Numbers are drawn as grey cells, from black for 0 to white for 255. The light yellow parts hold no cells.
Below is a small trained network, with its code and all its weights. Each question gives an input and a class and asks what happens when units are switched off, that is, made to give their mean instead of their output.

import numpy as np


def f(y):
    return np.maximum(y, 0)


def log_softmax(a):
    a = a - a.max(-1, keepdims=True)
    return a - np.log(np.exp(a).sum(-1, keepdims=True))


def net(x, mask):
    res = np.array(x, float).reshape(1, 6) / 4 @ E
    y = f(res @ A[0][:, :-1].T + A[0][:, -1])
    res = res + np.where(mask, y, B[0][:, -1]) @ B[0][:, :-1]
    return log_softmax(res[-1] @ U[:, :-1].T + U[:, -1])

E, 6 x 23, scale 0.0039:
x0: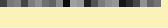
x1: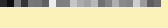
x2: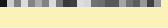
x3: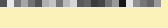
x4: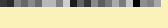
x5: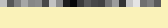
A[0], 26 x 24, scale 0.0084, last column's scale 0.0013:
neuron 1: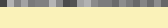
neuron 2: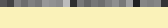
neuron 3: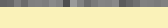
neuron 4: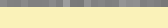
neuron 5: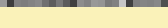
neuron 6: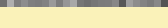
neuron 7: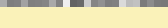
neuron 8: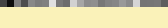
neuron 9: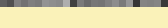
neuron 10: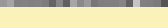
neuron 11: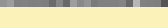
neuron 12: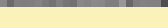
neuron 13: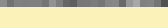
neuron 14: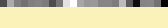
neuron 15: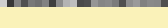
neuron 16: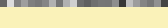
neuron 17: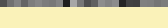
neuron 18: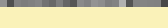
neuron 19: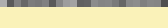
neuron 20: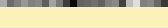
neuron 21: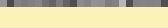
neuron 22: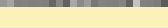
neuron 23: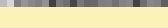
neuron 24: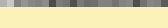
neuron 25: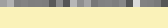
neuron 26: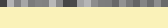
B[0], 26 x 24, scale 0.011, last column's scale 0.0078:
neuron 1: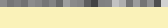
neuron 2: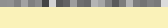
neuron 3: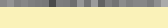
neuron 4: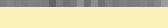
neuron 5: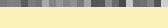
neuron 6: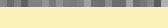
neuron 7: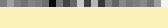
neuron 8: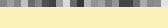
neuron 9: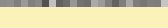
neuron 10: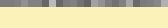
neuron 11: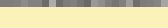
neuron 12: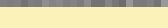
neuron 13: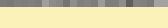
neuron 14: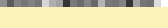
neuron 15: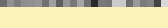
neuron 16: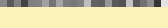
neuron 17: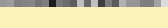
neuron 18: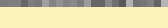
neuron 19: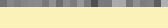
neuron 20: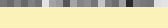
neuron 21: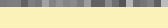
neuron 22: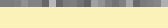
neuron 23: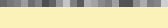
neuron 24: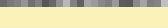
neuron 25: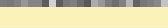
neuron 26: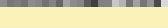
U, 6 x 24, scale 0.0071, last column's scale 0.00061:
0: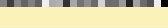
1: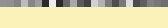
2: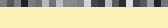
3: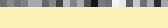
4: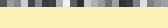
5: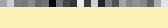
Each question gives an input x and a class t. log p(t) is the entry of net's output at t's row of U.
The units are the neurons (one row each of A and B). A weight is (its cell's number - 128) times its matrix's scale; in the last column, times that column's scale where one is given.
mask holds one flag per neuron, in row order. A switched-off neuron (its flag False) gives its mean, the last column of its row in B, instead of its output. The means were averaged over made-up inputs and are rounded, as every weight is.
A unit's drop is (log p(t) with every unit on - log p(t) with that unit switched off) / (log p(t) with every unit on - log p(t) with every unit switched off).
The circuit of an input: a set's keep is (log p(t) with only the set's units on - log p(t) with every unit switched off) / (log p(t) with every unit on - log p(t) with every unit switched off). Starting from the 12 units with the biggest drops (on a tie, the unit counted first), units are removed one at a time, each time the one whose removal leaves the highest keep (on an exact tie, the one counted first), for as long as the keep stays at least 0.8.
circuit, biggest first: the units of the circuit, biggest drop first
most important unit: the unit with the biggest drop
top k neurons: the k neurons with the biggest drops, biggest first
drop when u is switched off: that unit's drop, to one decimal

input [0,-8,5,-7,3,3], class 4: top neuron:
(neuron 23)
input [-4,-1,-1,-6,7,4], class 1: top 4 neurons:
(neuron 2; neuron 9; neuron 16; neuron 14)
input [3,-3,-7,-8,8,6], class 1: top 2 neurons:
(neuron 2; neuron 9)
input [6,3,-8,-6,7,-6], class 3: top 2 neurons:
(neuron 15; neuron 19)
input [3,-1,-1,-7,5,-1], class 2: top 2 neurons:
(neuron 5; neuron 21)
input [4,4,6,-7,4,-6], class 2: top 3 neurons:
(neuron 5; neuron 20; neuron 21)
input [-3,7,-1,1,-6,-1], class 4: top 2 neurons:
(neuron 8; neuron 2)
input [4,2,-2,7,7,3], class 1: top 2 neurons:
(neuron 2; neuron 9)
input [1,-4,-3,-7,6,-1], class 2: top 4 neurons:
(neuron 5; neuron 21; neuron 18; neuron 25)
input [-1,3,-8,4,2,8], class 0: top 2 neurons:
(neuron 20; neuron 26)
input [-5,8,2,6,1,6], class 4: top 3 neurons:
(neuron 8; neuron 14; neuron 5)
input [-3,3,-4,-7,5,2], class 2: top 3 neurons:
(neuron 5; neuron 21; neuron 18)
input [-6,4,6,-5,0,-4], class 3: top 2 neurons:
(neuron 26; neuron 1)
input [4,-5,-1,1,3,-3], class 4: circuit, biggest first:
(neuron 23)
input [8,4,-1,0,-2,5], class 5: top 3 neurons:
(neuron 17; neuron 14; neuron 3)
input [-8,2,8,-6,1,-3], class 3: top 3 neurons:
(neuron 26; neuron 1; neuron 17)
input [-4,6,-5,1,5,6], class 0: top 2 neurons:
(neuron 20; neuron 23)
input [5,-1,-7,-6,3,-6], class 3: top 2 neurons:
(neuron 15; neuron 20)
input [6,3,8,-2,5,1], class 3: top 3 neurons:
(neuron 26; neuron 1; neuron 7)
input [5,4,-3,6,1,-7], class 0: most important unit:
neuron 14
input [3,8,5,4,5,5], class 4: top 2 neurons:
(neuron 8; neuron 14)
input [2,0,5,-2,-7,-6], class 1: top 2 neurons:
(neuron 25; neuron 20)
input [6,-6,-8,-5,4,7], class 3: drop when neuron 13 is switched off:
-0.1
